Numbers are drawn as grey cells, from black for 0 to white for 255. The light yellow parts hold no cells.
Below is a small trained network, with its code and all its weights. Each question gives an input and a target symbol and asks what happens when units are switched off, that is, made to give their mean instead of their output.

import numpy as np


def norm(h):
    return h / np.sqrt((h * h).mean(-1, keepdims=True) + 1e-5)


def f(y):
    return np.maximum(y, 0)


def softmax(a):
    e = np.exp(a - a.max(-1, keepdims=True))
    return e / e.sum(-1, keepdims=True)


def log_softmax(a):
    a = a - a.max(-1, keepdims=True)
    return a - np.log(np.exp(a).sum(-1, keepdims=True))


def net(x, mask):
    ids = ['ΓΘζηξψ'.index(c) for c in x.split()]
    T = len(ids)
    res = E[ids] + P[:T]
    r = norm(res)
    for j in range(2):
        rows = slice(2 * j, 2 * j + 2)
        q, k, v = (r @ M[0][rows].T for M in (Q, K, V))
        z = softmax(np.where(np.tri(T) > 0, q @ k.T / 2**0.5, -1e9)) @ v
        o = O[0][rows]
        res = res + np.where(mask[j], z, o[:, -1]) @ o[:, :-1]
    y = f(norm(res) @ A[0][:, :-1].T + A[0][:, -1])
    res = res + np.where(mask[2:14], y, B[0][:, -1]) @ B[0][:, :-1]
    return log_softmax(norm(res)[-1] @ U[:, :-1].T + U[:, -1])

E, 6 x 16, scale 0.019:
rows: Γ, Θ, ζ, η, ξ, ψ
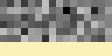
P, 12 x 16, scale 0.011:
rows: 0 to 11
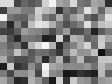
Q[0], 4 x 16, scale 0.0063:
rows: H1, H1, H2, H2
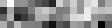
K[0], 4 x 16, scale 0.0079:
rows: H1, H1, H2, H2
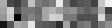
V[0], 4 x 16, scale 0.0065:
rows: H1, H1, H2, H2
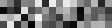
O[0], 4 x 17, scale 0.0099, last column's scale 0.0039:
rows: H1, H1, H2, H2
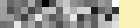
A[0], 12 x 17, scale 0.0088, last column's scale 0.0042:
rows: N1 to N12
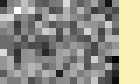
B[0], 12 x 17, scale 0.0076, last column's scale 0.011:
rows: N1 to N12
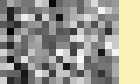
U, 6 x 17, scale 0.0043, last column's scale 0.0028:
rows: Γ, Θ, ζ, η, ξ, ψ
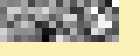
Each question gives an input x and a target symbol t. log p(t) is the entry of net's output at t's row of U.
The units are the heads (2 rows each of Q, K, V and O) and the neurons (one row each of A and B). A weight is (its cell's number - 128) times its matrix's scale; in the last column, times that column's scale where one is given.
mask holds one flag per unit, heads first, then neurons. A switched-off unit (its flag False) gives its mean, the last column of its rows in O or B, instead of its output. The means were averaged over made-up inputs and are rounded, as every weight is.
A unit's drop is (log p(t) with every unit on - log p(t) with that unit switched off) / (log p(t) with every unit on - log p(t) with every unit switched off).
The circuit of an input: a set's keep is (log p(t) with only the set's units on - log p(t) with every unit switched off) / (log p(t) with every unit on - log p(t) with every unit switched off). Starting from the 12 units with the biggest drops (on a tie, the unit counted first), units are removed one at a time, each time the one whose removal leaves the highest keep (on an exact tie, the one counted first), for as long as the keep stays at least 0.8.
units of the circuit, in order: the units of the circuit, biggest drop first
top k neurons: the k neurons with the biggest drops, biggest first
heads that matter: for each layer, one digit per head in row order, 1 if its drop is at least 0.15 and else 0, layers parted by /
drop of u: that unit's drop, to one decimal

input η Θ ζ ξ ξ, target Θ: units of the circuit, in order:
[H1]
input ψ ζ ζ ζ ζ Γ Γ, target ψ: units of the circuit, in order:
[H1 H2]
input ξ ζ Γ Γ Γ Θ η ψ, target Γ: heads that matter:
11
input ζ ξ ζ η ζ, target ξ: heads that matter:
10
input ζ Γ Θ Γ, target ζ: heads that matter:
01
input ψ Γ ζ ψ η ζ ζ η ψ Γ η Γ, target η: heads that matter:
11
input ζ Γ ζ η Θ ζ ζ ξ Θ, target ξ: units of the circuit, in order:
[H1 N8]
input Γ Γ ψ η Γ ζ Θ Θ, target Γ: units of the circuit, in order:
[H1 H2 N5 N8]
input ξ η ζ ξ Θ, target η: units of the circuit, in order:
[H2 N2]
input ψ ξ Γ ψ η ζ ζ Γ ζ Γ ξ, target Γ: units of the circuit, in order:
[H1 H2 N5]
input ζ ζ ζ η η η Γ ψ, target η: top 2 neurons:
[N2 N8]
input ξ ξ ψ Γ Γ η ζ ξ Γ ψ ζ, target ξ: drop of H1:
0.6
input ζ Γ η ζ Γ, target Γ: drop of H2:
0.1
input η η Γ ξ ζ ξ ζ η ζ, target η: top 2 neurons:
[N8 N11]
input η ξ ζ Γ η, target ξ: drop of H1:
0.6
